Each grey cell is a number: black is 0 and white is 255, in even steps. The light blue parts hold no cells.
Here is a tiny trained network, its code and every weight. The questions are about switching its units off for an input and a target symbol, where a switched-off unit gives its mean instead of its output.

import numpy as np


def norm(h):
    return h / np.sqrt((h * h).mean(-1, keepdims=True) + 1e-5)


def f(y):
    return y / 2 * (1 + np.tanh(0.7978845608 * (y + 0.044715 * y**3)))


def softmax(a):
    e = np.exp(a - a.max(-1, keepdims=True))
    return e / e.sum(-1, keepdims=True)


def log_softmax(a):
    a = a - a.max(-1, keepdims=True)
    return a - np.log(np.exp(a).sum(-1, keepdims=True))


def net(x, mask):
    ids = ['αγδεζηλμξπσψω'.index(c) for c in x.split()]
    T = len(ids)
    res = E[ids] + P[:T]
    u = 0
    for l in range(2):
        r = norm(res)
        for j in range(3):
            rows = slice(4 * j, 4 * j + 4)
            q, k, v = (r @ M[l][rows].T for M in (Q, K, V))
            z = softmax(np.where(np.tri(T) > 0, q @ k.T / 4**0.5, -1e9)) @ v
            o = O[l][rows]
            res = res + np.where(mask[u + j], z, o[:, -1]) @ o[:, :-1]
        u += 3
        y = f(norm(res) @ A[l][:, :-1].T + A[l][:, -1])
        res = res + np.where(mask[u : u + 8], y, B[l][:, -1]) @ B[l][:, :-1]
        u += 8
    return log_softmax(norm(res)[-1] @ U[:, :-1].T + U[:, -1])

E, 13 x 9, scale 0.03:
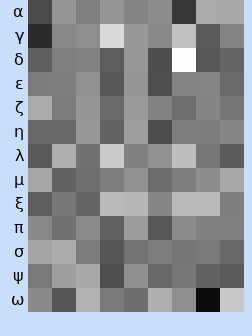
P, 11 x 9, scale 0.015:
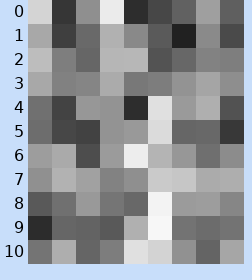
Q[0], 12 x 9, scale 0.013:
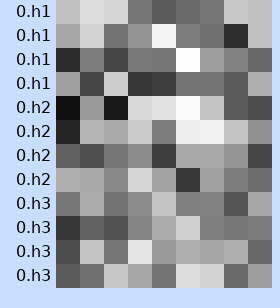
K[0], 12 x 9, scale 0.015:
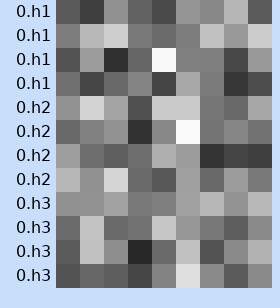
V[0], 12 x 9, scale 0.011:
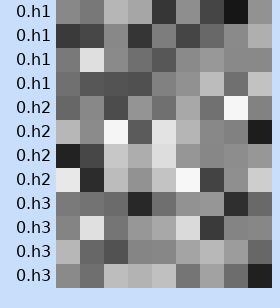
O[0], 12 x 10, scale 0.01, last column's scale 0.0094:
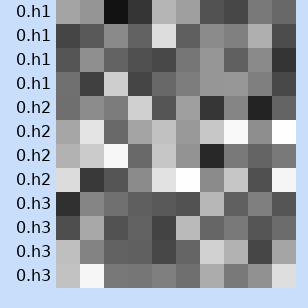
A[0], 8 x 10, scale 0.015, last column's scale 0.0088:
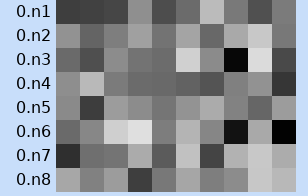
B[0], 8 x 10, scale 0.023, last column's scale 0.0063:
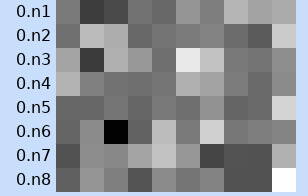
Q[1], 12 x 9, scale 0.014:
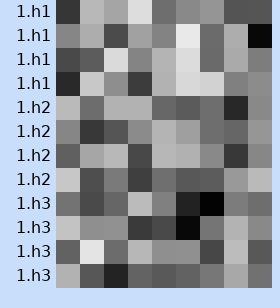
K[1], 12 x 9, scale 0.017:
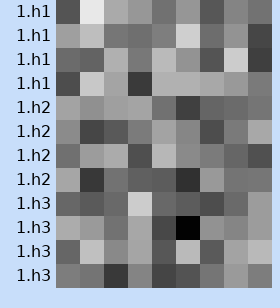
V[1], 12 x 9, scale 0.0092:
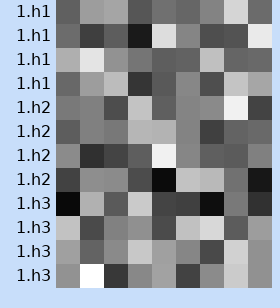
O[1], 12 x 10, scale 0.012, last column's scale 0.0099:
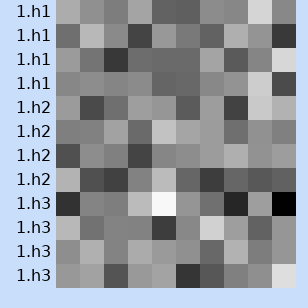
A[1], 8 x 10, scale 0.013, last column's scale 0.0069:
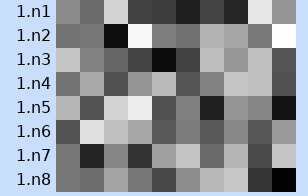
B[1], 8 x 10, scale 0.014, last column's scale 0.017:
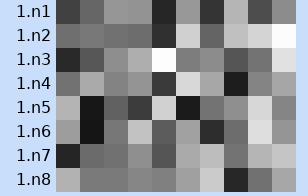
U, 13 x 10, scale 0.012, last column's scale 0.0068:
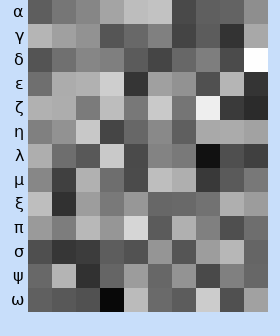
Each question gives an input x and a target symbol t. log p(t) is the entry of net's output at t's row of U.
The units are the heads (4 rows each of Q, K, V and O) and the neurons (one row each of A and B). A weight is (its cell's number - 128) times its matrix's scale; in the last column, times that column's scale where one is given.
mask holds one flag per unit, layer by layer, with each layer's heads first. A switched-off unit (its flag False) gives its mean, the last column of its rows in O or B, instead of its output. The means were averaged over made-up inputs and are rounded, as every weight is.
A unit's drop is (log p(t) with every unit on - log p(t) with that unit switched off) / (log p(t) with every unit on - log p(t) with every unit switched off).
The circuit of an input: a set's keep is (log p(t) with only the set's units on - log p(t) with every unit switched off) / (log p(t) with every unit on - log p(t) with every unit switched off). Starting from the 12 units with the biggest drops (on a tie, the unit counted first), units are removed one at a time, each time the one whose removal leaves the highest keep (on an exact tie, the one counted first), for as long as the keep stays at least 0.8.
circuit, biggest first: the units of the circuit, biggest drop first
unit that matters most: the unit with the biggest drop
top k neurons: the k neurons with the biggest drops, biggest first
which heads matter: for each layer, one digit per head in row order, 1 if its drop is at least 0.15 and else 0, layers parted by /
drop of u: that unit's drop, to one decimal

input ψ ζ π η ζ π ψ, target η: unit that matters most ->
0.h1
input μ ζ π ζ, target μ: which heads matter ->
010 / 000
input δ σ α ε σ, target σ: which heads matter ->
010 / 000
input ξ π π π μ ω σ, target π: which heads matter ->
100 / 000
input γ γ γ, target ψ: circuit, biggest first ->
[0.n6, 0.h2]
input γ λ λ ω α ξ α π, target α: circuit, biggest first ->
[0.h2, 1.h3]
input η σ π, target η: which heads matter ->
010 / 010
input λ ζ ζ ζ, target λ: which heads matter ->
010 / 000
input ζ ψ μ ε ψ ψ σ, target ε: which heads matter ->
110 / 000
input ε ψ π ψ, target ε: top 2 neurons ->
[1.n4, 1.n6]
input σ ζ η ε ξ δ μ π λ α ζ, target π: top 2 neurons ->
[1.n3, 0.n8]
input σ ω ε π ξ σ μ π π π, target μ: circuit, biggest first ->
[0.h1, 1.n8]
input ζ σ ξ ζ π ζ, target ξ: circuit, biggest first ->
[1.n5, 0.h2, 0.h1]
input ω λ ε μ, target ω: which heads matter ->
100 / 000
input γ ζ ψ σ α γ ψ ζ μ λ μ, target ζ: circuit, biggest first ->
[0.h2]
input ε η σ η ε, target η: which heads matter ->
110 / 000
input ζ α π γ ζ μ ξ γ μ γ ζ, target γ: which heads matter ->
010 / 000
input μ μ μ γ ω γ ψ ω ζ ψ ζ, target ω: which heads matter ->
000 / 000
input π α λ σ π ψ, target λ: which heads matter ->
010 / 000
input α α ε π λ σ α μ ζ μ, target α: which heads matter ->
000 / 000
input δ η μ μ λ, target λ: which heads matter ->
011 / 110
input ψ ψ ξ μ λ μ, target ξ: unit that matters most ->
1.n5
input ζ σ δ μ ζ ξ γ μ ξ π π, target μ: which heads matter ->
110 / 000
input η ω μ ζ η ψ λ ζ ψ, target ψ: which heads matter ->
000 / 000
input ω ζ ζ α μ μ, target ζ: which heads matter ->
000 / 000
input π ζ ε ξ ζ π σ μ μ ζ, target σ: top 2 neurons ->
[1.n2, 0.n1]
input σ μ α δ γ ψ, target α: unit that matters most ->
1.h3
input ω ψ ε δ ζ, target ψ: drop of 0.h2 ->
0.3
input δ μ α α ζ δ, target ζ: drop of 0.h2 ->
1.2
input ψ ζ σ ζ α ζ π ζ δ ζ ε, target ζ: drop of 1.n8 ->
0.0
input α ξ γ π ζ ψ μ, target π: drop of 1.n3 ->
0.1
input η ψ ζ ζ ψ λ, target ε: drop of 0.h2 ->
0.5
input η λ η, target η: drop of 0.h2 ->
0.2
